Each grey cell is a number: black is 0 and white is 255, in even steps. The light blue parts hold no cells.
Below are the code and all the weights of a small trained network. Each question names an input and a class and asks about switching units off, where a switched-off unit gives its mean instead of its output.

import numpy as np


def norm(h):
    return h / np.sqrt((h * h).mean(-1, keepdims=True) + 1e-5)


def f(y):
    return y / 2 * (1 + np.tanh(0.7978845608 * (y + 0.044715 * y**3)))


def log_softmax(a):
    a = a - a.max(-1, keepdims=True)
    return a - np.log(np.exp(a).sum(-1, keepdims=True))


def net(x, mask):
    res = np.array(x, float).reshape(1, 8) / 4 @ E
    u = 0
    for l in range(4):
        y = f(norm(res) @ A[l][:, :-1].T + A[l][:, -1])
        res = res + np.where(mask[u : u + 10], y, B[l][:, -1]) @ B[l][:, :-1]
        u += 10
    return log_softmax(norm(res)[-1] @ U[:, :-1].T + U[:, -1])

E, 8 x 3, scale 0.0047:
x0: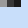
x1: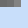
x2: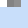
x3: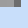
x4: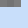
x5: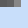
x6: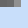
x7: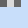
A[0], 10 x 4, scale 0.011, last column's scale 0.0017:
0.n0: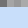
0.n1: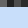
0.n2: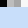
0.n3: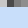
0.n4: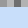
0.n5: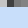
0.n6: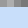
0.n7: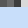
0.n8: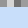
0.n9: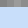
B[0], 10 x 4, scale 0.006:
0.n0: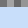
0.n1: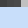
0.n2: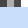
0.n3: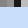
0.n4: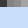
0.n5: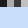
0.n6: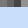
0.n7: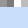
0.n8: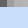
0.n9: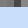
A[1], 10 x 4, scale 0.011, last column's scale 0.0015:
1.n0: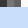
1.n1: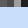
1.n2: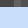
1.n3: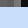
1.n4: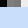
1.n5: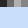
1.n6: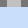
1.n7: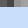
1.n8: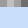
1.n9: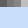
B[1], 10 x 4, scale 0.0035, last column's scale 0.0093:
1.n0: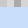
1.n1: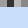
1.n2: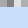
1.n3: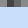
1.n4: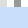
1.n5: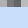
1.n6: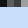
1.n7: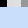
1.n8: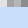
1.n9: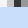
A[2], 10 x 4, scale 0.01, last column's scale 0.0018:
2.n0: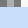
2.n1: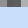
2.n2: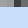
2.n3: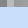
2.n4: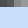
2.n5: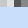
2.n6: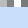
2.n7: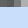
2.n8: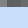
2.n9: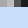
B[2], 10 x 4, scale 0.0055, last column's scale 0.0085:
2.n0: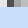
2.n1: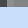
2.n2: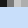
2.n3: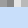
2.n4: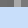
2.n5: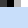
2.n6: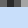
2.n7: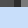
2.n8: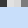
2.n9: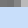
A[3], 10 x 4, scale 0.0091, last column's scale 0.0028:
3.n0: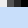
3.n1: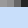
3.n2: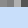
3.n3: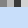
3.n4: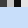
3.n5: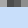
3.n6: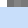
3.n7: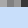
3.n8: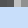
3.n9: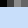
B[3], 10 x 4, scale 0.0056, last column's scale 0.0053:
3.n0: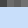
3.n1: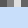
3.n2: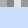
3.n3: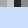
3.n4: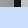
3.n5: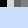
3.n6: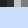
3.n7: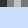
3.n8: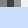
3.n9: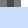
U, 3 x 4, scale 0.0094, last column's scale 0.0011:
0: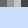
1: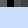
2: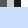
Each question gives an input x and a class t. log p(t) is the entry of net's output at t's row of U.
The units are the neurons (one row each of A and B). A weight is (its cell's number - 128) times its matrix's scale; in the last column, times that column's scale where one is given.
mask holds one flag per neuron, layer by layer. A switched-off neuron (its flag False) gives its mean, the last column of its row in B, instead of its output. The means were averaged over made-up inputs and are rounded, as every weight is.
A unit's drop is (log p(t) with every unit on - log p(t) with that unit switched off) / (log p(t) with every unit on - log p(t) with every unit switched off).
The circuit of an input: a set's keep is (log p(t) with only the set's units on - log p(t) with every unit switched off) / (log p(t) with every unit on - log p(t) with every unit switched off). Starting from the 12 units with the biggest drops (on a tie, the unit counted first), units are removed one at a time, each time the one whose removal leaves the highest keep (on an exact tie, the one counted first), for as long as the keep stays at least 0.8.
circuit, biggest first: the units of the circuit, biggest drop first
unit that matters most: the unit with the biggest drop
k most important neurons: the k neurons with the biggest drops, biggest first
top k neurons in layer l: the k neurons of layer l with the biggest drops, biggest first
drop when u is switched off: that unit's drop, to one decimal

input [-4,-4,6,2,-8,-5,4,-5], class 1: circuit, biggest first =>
(1.n4, 1.n0)
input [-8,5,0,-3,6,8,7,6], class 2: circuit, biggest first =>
(0.n2, 2.n5)
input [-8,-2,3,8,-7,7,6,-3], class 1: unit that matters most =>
1.n8
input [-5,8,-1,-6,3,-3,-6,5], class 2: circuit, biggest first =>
(0.n2, 3.n4)
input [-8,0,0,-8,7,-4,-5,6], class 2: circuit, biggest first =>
(0.n2, 0.n7)
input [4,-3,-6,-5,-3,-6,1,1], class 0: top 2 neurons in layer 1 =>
(1.n7, 1.n4)
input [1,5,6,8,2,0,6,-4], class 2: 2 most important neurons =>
(0.n3, 0.n7)
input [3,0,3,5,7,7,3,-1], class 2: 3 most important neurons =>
(0.n3, 0.n1, 0.n8)
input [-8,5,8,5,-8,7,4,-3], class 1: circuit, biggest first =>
(2.n6, 1.n4)
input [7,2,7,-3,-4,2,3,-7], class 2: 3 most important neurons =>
(2.n5, 0.n5, 0.n3)
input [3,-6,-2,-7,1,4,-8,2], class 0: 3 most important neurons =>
(0.n1, 1.n7, 2.n5)
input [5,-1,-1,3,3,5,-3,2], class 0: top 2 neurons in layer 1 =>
(1.n7, 1.n2)
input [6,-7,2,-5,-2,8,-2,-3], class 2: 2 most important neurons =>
(0.n1, 2.n5)
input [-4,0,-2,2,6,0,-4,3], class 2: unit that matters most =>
0.n2
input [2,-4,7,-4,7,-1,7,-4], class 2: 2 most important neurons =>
(0.n3, 1.n4)
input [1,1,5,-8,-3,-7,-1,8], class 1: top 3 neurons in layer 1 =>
(1.n7, 1.n4, 1.n0)
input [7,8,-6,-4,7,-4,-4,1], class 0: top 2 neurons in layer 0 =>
(0.n7, 0.n6)
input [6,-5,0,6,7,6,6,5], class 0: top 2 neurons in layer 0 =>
(0.n1, 0.n7)
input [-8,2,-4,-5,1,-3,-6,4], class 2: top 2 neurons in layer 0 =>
(0.n2, 0.n7)
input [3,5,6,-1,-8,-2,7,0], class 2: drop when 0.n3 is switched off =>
1.1
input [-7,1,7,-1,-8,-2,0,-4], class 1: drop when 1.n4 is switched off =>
0.2
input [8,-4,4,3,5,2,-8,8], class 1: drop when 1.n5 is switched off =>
0.0
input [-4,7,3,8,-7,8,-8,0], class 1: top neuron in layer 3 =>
(3.n8)
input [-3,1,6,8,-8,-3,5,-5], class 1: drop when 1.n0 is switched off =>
0.1
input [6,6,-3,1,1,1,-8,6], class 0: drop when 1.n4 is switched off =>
0.1
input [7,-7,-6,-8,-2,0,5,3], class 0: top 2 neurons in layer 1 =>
(1.n7, 1.n4)
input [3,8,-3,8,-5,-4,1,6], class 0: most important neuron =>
(0.n5)
